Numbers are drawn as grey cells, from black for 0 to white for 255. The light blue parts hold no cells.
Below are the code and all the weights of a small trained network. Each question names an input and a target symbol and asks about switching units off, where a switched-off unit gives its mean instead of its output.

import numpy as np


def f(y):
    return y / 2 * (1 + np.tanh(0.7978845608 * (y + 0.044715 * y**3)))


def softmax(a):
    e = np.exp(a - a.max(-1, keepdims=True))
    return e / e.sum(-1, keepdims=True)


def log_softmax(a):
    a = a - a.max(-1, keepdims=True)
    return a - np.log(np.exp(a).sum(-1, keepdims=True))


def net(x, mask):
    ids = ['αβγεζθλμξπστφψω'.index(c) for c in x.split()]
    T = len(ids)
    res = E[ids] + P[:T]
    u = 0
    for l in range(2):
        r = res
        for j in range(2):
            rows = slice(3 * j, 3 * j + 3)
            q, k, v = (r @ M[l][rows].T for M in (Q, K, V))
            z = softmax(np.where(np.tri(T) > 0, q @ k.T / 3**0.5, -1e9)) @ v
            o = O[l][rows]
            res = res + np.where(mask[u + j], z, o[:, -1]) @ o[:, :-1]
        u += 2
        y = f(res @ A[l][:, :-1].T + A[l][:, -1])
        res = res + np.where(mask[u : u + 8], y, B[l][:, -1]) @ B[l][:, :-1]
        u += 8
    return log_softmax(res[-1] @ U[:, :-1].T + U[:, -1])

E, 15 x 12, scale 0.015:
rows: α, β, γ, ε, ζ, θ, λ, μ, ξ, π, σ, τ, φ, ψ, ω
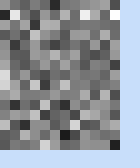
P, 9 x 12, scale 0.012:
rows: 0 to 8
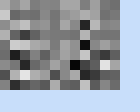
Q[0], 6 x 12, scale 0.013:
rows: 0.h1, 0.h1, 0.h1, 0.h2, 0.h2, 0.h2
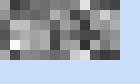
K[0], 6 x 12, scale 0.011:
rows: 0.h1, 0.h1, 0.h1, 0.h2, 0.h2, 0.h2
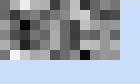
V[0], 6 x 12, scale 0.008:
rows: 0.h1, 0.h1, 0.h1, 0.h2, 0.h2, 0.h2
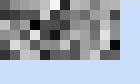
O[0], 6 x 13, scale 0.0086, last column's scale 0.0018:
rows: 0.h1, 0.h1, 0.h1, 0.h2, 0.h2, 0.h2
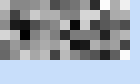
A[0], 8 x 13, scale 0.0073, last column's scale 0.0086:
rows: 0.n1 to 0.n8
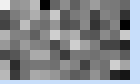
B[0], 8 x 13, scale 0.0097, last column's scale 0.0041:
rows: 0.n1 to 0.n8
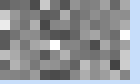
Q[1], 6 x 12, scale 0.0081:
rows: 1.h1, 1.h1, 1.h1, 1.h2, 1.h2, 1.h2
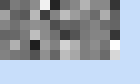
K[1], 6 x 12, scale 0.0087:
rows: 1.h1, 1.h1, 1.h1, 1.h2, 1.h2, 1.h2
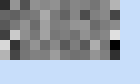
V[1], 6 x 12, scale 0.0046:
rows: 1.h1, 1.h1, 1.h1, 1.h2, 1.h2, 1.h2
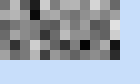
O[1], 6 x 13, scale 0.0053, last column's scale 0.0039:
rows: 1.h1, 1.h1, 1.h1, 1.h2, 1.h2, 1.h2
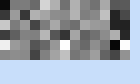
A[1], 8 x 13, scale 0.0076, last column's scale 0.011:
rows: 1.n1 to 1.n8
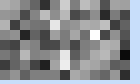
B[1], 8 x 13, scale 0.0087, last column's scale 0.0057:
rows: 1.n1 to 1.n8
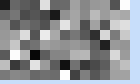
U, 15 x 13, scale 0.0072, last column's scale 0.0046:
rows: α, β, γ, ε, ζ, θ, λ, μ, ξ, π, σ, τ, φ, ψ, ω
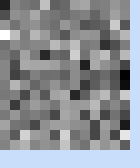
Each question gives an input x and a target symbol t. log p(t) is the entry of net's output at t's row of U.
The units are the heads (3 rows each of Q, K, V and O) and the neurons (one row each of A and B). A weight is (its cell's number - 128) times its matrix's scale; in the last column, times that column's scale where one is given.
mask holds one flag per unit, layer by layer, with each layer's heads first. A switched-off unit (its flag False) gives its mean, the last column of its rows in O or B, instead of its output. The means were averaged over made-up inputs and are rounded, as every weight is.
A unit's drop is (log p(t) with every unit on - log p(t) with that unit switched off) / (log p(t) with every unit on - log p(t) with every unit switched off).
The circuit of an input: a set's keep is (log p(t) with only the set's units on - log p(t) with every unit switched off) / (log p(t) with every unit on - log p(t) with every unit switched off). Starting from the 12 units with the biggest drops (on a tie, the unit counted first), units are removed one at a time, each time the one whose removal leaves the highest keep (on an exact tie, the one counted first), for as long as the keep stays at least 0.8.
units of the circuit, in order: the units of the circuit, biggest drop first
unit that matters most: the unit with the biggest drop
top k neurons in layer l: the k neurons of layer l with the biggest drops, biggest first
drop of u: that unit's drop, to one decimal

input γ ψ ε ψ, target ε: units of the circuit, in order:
[0.h1; 0.h2]
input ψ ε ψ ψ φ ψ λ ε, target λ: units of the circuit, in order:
[0.h1; 0.h2; 1.n4; 1.n7]
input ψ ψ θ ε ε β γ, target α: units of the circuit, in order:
[1.h2; 0.n4]
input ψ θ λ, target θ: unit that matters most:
0.h2
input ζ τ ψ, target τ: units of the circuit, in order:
[0.h2; 1.n2; 0.h1]
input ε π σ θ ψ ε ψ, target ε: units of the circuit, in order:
[0.h2; 0.h1]
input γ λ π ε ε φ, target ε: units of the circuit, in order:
[0.h1; 0.h2]
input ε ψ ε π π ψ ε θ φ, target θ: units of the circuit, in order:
[0.h1; 0.h2]
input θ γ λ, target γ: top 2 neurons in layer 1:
[1.n7; 1.n6]
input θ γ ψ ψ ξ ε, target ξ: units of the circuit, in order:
[0.h1; 0.h2; 1.n4]
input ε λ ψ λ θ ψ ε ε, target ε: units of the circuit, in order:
[0.h2; 0.h1]
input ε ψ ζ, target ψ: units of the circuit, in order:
[0.h2; 0.h1]
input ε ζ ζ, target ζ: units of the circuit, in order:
[0.h2; 0.n5; 0.h1]
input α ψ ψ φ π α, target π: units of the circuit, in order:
[0.h2]
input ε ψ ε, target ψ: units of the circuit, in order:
[0.h2; 0.h1]
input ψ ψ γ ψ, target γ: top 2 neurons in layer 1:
[1.n7; 1.n3]
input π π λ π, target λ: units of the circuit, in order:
[0.h1; 0.h2; 1.n7; 1.n4]
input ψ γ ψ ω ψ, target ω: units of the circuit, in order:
[0.h2; 1.n6; 0.h1]
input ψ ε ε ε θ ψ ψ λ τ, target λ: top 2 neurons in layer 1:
[1.n4; 1.n7]
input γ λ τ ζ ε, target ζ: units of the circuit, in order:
[0.h2; 0.h1; 0.n5]
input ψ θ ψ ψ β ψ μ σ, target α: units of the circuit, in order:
[1.h2]
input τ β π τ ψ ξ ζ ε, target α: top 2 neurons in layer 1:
[1.n3; 1.n7]
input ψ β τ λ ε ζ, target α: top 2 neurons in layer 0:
[0.n7; 0.n1]
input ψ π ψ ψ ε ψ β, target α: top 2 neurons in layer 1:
[1.n1; 1.n6]
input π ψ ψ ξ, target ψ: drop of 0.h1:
0.1
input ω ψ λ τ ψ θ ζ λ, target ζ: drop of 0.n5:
0.3
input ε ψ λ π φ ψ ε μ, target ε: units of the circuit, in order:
[0.h2]
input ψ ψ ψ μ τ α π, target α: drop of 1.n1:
0.4
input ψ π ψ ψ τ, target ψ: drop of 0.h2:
0.5
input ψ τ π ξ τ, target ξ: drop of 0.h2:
0.3
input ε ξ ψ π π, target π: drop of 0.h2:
0.6
